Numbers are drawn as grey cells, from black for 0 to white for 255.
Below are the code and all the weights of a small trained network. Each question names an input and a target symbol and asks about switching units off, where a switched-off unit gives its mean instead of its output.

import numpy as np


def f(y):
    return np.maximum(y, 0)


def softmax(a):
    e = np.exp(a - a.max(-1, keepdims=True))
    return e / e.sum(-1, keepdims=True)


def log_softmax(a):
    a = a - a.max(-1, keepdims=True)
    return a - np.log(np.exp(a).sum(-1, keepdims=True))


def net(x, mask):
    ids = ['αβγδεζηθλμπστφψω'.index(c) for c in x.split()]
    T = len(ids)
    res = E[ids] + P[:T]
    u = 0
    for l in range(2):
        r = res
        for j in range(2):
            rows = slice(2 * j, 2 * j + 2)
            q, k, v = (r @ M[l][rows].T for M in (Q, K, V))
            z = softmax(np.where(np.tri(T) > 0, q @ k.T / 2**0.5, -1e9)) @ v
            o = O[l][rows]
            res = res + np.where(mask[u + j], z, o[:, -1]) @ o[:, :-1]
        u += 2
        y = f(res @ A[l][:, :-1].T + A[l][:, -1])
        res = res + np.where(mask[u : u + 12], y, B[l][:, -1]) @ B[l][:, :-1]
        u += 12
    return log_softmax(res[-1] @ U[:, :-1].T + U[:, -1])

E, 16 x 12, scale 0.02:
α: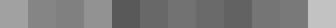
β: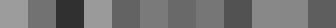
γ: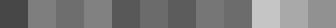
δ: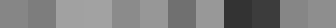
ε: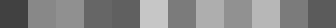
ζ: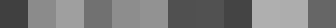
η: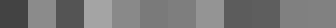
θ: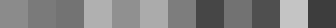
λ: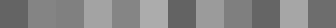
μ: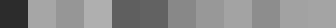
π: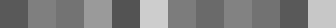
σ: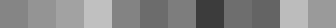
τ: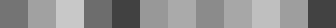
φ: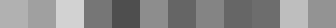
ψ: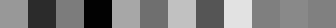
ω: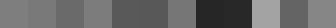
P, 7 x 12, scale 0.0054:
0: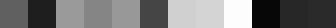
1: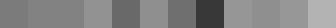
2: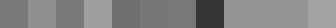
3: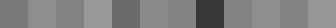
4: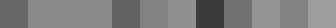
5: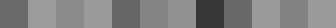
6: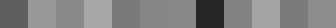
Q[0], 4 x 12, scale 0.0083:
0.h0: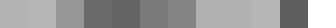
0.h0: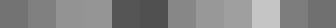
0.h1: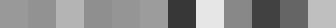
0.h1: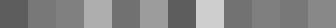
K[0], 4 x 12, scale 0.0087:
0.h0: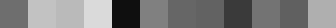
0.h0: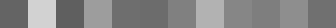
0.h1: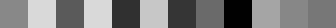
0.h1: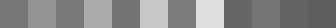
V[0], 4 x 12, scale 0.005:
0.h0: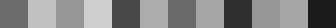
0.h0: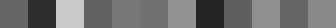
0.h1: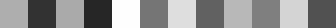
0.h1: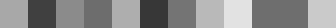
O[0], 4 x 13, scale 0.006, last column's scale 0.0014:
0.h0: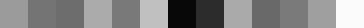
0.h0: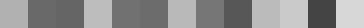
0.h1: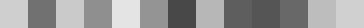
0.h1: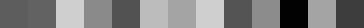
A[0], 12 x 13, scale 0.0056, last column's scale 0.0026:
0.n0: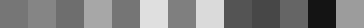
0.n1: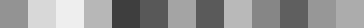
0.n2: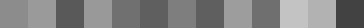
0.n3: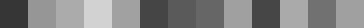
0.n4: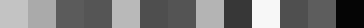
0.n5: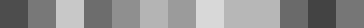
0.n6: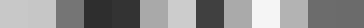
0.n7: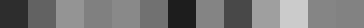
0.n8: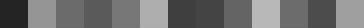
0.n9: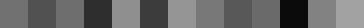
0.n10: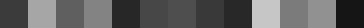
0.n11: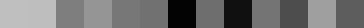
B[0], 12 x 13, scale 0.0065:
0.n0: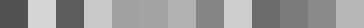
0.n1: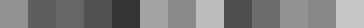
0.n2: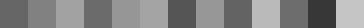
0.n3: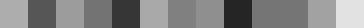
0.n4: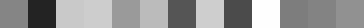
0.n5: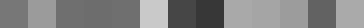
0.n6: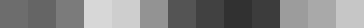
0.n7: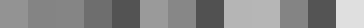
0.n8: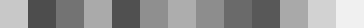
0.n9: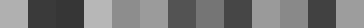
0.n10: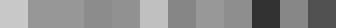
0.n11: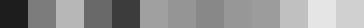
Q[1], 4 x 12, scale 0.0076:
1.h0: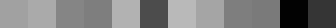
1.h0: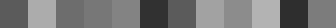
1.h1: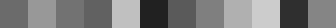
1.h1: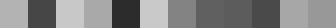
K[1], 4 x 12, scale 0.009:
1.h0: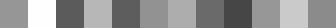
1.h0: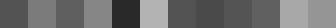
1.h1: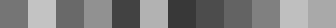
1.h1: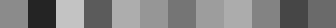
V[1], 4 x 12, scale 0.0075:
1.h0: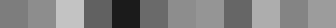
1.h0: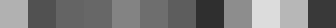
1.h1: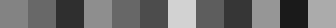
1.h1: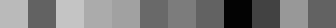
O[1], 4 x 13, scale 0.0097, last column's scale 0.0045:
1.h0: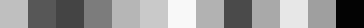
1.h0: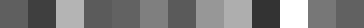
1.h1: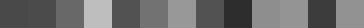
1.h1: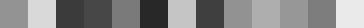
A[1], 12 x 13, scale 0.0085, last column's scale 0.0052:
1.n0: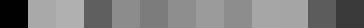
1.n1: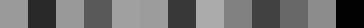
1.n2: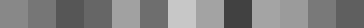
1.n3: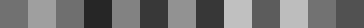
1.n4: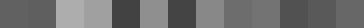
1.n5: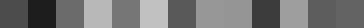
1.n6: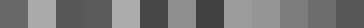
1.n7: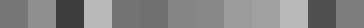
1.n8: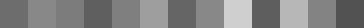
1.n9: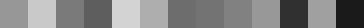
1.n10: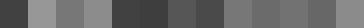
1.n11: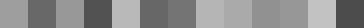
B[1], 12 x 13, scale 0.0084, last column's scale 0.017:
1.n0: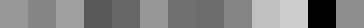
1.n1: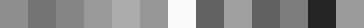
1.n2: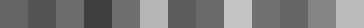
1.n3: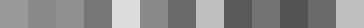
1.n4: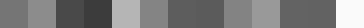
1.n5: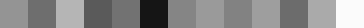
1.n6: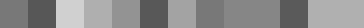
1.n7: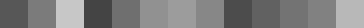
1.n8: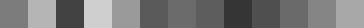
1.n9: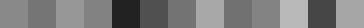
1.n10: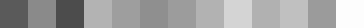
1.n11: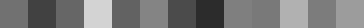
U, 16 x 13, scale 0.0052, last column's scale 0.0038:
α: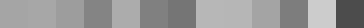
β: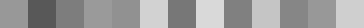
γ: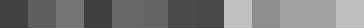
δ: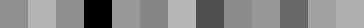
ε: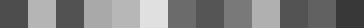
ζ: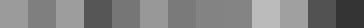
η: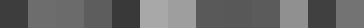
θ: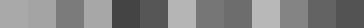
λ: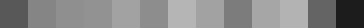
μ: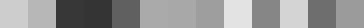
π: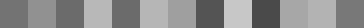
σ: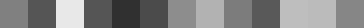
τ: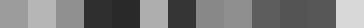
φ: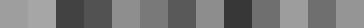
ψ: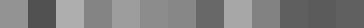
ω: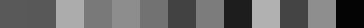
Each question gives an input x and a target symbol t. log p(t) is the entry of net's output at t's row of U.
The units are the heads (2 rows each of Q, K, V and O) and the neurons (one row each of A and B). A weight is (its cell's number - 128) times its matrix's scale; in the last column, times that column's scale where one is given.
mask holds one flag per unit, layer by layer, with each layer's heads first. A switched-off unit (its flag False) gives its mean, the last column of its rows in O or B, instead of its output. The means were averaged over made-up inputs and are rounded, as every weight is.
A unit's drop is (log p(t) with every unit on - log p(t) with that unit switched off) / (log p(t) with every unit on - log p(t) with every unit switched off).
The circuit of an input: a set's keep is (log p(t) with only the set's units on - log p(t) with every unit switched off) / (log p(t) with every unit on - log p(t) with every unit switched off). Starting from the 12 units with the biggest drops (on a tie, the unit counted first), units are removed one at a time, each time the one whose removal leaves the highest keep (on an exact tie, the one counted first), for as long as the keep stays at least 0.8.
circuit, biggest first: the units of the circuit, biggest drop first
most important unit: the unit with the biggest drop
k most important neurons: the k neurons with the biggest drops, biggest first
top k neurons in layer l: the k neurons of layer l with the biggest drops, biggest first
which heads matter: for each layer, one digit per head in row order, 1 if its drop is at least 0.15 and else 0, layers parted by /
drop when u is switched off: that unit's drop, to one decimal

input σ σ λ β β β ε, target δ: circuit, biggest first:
[1.h1, 1.h0, 1.n10, 0.h1]
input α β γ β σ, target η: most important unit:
1.h1
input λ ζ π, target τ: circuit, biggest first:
[1.h1, 1.h0, 1.n9, 1.n10]
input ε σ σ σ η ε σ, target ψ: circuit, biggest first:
[1.h1, 1.n1, 0.n5, 0.n0]
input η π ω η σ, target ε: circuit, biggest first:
[1.h0, 1.n5]
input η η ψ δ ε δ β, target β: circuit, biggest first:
[0.h1, 0.h0, 1.h0]
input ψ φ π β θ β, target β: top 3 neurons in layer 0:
[0.n4, 0.n5, 0.n10]
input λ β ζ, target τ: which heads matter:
00 / 11
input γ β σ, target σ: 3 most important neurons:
[1.n5, 1.n4, 1.n10]
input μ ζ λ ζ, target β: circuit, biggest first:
[1.h0, 1.h1, 0.h1]
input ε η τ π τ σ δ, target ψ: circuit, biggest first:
[1.h1, 1.n1, 0.n5]
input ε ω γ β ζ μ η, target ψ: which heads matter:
00 / 01
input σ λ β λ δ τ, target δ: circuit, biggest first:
[1.h1, 1.n10, 0.h1]
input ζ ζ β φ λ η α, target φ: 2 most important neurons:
[1.n3, 1.n8]
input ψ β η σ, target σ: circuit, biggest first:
[0.h0, 1.h0, 0.n9]
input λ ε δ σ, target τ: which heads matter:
00 / 11
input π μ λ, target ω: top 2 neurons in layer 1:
[1.n5, 1.n10]
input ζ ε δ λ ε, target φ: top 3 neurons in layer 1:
[1.n8, 1.n3, 1.n10]
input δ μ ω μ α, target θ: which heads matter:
00 / 10
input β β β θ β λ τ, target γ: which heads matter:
00 / 11
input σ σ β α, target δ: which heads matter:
00 / 11
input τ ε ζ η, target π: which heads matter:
00 / 11
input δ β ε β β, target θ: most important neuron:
[1.n9]
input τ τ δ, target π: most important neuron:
[0.n5]
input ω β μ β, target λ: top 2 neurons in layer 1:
[1.n10, 1.n3]
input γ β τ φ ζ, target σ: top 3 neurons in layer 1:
[1.n5, 1.n4, 1.n10]
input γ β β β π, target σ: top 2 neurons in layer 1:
[1.n5, 1.n4]
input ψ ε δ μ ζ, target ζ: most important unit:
1.n0
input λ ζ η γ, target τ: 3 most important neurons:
[1.n10, 0.n0, 1.n9]
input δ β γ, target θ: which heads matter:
00 / 10
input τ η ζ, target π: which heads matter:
00 / 01
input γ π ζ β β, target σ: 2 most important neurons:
[1.n5, 1.n4]
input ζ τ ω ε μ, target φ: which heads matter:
01 / 11
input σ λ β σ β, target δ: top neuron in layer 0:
[0.n3]
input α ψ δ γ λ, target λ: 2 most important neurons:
[0.n9, 1.n3]
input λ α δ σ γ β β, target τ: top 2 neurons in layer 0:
[0.n0, 0.n11]
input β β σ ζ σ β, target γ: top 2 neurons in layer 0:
[0.n11, 0.n3]
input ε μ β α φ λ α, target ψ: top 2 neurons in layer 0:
[0.n5, 0.n0]
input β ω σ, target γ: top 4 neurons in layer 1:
[1.n4, 1.n10, 1.n3, 1.n5]
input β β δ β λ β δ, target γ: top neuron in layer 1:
[1.n4]
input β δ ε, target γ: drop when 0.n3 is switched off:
0.1
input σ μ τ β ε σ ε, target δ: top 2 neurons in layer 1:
[1.n7, 1.n10]
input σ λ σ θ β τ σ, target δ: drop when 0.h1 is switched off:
0.1
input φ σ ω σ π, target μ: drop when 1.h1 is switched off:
0.4
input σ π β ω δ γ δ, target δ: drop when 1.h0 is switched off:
0.4
